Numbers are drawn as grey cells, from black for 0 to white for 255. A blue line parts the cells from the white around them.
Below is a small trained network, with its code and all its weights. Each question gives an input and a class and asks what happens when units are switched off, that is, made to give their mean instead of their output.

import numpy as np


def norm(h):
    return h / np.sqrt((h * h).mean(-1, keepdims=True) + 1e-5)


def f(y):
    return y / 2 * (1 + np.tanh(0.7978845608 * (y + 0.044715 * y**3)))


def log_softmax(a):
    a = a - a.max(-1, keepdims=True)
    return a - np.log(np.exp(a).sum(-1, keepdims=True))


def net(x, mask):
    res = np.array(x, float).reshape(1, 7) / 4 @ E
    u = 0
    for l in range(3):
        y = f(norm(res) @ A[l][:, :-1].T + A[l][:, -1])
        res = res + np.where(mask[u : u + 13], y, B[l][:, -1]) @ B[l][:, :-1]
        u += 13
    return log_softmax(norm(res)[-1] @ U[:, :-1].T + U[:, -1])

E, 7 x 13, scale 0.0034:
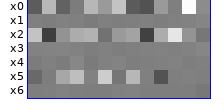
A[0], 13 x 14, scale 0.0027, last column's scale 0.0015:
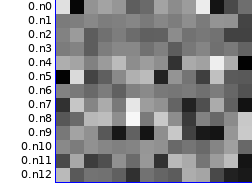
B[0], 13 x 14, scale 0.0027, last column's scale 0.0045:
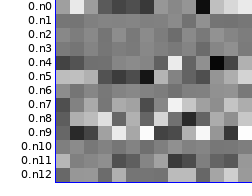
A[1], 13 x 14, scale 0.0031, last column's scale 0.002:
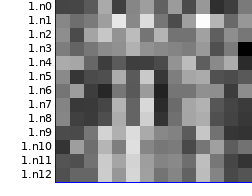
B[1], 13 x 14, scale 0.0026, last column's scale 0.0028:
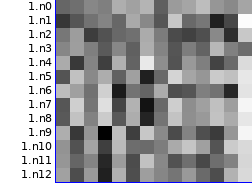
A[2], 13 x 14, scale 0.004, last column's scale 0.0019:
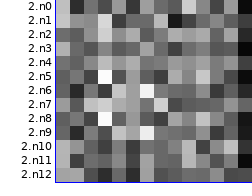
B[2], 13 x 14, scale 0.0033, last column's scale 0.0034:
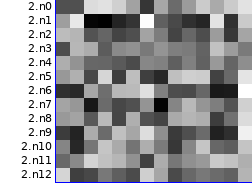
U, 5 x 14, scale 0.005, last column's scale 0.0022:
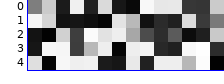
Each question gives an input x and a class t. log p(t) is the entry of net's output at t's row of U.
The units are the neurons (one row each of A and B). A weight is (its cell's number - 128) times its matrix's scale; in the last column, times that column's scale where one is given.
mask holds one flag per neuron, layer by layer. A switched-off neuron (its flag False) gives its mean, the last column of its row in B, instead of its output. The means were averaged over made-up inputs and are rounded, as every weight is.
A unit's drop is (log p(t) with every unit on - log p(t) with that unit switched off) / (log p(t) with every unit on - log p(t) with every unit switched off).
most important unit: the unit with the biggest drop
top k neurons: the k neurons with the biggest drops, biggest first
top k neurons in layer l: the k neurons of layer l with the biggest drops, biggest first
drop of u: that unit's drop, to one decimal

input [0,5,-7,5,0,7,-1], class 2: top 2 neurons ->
0.n9, 0.n0
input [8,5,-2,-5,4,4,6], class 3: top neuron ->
0.n5
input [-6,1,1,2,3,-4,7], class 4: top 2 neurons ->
0.n0, 0.n12
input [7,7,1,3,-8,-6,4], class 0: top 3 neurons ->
0.n0, 0.n4, 0.n8
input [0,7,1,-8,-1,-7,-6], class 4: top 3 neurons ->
0.n9, 0.n12, 1.n4
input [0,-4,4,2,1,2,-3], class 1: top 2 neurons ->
0.n9, 0.n0
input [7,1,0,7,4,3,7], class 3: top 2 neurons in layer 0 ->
0.n9, 0.n5
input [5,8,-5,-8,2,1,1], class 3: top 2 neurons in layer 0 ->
0.n7, 0.n0
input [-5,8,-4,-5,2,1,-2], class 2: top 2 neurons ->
1.n9, 1.n11
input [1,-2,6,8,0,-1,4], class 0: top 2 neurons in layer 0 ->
0.n5, 0.n4
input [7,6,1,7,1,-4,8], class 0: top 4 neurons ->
0.n0, 0.n4, 0.n8, 1.n9
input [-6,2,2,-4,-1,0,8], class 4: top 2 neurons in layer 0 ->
0.n0, 0.n12
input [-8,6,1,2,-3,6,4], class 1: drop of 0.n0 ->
1.1
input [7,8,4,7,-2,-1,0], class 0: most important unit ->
0.n8
